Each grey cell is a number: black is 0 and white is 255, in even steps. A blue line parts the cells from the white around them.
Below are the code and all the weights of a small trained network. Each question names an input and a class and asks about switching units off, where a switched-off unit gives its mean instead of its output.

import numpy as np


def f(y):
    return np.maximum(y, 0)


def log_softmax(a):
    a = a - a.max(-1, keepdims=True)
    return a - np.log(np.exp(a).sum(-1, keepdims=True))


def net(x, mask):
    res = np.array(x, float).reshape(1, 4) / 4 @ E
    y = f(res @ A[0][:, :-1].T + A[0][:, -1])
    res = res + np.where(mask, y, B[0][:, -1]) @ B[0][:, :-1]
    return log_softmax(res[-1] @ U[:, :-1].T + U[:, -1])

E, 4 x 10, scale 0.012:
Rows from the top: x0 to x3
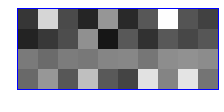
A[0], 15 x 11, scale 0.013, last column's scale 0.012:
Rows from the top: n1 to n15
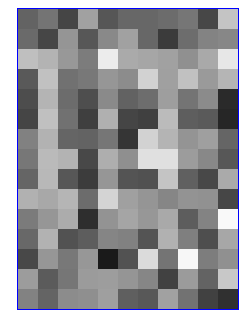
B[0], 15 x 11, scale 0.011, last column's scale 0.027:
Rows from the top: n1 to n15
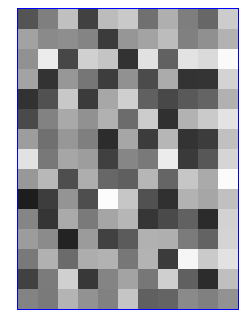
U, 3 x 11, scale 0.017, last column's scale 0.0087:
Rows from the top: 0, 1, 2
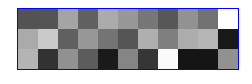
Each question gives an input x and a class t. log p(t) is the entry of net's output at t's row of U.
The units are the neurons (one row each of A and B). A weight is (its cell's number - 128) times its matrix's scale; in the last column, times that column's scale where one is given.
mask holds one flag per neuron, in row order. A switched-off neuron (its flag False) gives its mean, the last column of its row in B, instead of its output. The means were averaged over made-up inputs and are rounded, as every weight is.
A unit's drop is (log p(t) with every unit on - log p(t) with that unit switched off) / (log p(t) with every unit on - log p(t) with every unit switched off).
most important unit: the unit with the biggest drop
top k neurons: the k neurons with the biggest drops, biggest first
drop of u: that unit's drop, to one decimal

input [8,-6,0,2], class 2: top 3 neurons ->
(n8 n7 n4)
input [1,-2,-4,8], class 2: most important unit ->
n4
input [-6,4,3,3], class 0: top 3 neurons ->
(n3 n9 n14)
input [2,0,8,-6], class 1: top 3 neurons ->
(n10 n1 n14)
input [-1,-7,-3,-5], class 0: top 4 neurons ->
(n10 n11 n9 n12)
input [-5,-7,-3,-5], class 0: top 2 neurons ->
(n10 n9)
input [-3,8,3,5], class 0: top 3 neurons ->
(n3 n1 n9)
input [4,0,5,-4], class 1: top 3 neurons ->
(n9 n10 n12)
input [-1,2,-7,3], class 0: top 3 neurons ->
(n3 n9 n12)
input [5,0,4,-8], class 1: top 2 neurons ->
(n9 n12)
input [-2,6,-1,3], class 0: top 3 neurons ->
(n3 n9 n1)
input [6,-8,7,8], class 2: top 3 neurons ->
(n4 n7 n8)
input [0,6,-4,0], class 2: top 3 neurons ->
(n3 n6 n10)
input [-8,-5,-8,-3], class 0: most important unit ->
n10
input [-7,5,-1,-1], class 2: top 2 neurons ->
(n3 n6)
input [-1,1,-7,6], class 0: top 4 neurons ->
(n13 n3 n9 n12)
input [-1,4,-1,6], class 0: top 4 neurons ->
(n3 n9 n1 n12)
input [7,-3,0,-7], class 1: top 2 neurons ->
(n9 n12)
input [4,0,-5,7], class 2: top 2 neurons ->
(n3 n7)
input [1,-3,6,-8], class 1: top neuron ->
(n3)
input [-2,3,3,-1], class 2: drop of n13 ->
0.4
